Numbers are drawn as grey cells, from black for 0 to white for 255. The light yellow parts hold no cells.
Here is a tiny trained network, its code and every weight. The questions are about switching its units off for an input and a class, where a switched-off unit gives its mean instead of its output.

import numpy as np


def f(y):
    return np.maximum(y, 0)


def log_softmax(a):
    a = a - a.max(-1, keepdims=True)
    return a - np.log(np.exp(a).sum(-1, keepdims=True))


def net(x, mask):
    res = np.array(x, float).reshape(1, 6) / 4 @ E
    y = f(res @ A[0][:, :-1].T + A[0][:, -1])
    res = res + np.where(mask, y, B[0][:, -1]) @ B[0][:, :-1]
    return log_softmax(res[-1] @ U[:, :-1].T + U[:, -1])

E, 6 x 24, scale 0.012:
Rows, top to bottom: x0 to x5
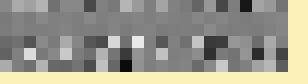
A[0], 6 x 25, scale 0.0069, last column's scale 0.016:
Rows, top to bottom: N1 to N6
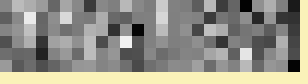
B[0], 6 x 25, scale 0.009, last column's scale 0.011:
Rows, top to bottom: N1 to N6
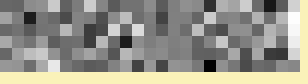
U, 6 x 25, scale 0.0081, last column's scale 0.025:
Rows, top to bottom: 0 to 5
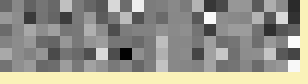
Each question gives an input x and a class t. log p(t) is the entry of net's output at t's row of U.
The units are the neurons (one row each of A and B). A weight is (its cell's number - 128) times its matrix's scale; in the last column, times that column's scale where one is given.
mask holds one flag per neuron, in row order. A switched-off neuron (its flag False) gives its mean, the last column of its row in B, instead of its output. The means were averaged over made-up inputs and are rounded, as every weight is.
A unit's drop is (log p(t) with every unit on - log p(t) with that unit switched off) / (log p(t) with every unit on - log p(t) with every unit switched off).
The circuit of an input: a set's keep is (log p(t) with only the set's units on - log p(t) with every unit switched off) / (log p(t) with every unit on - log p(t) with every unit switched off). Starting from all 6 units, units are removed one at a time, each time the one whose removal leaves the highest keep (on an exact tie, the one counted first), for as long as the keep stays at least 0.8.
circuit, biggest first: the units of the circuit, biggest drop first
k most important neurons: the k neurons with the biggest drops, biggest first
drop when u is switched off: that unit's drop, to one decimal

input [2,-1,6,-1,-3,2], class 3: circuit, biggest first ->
N2
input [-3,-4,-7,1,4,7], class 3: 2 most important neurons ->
N4; N2
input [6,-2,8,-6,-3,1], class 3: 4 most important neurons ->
N3; N5; N2; N6
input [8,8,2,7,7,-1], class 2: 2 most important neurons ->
N1; N3
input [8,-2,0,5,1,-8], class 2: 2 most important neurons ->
N1; N3
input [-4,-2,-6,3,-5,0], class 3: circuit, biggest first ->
N2; N3
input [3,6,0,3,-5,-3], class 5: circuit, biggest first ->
N2; N3
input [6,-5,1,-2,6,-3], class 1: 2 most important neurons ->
N2; N5
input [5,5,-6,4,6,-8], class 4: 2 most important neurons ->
N4; N3
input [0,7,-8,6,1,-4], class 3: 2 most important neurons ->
N3; N4
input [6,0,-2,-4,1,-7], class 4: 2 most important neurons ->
N4; N5
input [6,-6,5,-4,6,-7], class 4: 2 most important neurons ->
N4; N5
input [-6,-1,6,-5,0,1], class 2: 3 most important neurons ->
N5; N2; N4
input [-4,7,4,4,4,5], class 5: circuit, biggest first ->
N3; N4
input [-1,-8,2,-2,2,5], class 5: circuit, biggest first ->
N4
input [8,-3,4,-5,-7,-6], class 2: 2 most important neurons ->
N1; N2
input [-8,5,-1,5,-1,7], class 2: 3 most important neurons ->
N5; N3; N4
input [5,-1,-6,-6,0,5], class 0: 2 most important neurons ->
N3; N4
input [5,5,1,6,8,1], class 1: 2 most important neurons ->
N2; N3
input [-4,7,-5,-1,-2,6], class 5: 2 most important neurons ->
N4; N1
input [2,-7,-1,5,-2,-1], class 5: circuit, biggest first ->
N3
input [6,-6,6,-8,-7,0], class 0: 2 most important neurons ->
N3; N2
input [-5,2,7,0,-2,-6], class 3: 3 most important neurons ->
N1; N4; N2
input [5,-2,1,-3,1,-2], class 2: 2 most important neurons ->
N1; N2
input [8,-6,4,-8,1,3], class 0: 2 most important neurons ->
N3; N5
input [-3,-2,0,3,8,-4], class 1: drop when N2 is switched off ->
0.8
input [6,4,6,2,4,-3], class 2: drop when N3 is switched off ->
0.2
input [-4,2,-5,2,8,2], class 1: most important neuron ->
N2
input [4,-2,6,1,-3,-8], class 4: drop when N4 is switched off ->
0.8
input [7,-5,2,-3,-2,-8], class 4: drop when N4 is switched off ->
1.2
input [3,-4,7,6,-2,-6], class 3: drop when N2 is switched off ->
0.0
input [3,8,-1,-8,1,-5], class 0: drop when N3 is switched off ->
1.0
